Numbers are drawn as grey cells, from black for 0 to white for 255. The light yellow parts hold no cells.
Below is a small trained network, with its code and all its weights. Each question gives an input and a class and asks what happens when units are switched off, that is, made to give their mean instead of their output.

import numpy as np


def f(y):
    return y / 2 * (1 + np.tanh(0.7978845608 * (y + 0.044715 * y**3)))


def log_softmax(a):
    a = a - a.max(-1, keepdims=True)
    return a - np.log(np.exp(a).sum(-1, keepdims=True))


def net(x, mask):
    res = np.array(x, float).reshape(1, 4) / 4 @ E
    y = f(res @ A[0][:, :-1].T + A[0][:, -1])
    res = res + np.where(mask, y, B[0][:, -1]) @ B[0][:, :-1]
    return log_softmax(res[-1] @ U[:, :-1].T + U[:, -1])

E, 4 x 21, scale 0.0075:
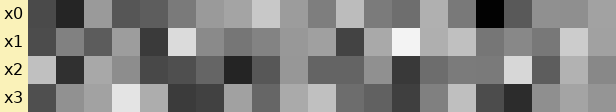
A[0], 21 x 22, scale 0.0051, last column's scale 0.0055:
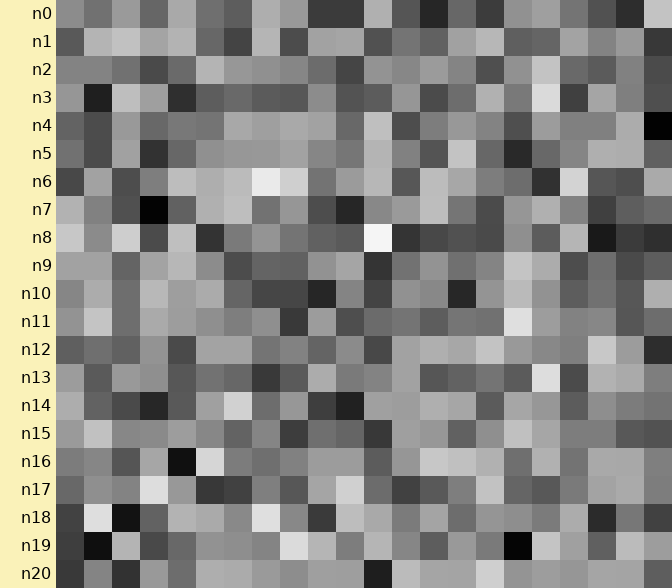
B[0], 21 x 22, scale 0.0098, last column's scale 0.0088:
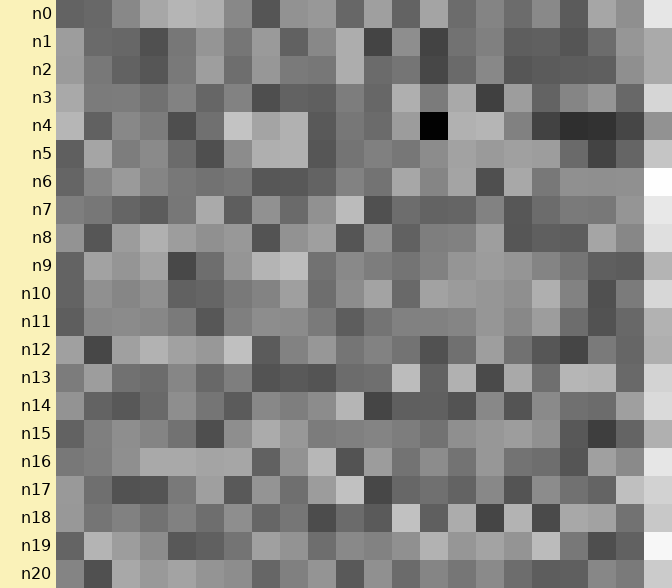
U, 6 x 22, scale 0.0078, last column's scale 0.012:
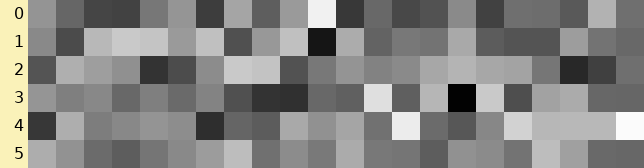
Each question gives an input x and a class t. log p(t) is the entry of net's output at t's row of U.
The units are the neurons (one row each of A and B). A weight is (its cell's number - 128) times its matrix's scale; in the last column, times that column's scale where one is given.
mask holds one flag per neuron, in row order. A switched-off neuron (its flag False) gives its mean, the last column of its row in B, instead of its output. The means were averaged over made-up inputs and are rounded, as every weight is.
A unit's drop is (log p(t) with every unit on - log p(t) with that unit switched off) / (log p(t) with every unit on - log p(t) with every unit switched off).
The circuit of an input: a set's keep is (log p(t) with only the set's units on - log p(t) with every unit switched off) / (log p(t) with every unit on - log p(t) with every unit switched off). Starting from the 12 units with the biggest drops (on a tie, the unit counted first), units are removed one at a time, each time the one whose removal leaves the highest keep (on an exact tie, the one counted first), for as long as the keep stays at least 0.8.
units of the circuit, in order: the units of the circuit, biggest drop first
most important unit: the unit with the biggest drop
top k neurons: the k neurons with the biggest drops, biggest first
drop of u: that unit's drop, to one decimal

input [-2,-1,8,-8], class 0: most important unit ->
n14
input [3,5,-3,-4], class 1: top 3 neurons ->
(n16 n17 n20)
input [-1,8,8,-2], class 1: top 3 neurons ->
(n16 n12 n20)
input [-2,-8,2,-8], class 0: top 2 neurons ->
(n7 n14)
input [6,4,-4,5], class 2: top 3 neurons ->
(n19 n5 n7)
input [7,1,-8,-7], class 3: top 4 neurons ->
(n6 n18 n17 n10)
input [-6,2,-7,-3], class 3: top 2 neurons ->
(n18 n6)
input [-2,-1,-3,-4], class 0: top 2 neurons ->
(n7 n13)
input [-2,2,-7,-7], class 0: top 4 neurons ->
(n7 n14 n2 n13)
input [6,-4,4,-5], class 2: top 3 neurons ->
(n19 n5 n17)
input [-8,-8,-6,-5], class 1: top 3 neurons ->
(n8 n0 n19)
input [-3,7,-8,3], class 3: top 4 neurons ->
(n18 n6 n8 n0)
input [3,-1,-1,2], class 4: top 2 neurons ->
(n9 n15)
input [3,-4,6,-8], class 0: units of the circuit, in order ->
(n14)
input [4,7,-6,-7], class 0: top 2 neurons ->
(n14 n7)
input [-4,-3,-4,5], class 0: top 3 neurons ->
(n17 n1 n13)
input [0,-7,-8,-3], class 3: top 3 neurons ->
(n18 n6 n16)
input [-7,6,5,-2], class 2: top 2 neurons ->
(n10 n9)
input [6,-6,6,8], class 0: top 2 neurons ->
(n17 n1)
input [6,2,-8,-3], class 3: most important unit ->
n6
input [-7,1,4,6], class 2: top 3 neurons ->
(n9 n10 n7)
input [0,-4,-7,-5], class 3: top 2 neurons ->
(n18 n6)
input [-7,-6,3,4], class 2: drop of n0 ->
-0.1
